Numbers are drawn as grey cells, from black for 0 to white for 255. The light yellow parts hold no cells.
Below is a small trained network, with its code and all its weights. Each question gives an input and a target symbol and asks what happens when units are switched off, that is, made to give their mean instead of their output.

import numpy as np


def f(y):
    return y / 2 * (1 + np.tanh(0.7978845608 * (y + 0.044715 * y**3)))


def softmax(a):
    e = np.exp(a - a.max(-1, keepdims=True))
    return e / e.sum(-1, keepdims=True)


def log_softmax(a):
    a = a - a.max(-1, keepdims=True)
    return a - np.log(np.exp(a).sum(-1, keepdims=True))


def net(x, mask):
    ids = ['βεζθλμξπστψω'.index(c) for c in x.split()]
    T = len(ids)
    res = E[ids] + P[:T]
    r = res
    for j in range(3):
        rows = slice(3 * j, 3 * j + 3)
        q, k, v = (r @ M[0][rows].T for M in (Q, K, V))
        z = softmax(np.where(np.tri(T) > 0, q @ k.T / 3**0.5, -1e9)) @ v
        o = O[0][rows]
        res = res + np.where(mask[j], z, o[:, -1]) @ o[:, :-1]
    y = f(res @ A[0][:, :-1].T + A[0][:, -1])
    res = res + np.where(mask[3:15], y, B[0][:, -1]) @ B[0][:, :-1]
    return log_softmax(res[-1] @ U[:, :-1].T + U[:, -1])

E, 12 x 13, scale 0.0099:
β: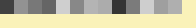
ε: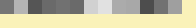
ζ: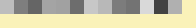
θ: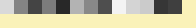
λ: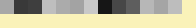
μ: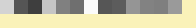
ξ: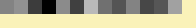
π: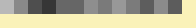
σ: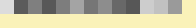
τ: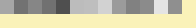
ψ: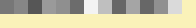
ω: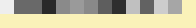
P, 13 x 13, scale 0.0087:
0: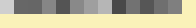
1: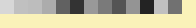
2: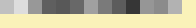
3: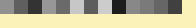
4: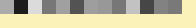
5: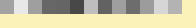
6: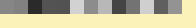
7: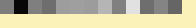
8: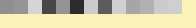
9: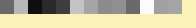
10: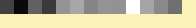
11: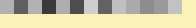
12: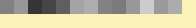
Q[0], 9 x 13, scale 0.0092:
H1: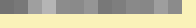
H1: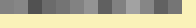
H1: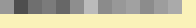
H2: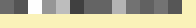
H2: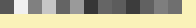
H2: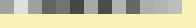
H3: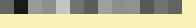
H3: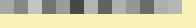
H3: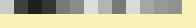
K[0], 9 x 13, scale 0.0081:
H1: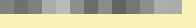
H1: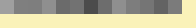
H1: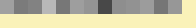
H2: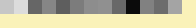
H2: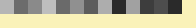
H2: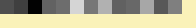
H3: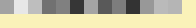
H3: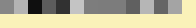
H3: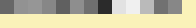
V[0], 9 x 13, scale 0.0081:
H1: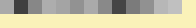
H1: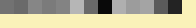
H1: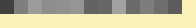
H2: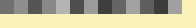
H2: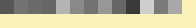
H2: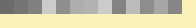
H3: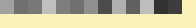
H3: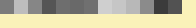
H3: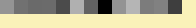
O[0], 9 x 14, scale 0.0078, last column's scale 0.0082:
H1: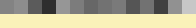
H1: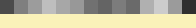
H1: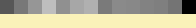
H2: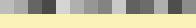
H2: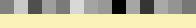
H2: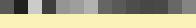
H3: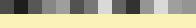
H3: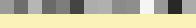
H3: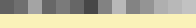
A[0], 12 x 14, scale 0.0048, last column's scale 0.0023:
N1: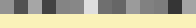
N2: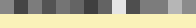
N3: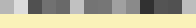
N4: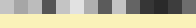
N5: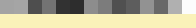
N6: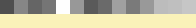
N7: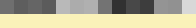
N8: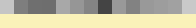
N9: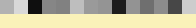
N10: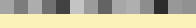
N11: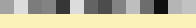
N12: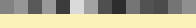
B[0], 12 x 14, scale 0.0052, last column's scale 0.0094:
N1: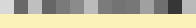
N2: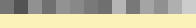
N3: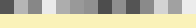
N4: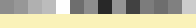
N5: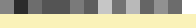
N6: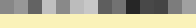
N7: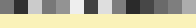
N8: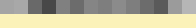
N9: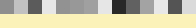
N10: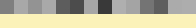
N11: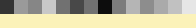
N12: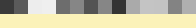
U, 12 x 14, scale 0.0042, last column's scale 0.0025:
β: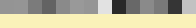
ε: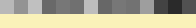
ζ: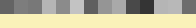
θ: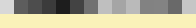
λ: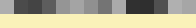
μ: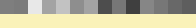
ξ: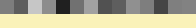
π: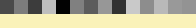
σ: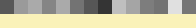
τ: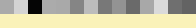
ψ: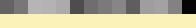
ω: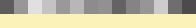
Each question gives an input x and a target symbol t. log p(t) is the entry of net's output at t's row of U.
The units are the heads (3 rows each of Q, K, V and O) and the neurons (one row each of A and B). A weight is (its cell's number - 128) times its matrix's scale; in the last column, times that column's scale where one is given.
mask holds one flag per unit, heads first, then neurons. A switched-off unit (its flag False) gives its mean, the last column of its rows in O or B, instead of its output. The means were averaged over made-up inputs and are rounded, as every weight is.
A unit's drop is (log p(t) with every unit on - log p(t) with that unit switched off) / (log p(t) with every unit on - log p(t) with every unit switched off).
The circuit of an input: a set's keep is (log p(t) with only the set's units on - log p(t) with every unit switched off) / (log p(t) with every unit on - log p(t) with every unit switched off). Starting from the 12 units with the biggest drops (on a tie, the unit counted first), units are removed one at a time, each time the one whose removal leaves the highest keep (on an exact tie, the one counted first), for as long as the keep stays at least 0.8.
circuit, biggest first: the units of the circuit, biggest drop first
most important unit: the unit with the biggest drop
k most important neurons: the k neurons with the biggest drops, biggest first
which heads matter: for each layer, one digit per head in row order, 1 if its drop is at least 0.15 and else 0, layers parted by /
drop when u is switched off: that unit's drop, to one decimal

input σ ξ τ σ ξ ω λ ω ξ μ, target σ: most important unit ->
H3
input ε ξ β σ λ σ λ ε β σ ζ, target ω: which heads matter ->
011
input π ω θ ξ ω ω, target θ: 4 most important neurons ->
N3, N4, N9, N11
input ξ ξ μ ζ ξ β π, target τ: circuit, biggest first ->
H3, H2, N9, N3
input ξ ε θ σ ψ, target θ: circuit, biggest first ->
N3, N4, H2
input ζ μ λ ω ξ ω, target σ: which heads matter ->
001
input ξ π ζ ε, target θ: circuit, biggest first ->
H2, N4, H1
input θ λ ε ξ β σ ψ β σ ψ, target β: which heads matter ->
010
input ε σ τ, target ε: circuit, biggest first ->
H3, H2, N1
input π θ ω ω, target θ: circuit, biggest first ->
H2, N3
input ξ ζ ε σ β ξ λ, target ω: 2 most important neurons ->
N12, N9
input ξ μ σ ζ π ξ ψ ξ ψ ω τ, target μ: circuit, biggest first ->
H3, H2, N4, N5
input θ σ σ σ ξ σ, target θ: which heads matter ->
000
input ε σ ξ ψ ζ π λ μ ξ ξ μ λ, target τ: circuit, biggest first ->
H2
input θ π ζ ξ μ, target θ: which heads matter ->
001
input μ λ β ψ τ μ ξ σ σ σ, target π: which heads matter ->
011
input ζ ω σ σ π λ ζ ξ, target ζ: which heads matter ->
011
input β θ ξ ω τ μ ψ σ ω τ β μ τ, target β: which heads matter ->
010
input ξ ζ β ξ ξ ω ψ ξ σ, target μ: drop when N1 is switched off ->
0.1
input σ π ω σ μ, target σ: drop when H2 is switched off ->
0.1
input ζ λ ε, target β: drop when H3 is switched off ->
0.6
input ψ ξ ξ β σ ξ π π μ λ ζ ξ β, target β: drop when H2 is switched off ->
0.3
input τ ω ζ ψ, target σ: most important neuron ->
N11
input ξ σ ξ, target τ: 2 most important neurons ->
N9, N3
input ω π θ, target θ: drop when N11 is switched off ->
0.2
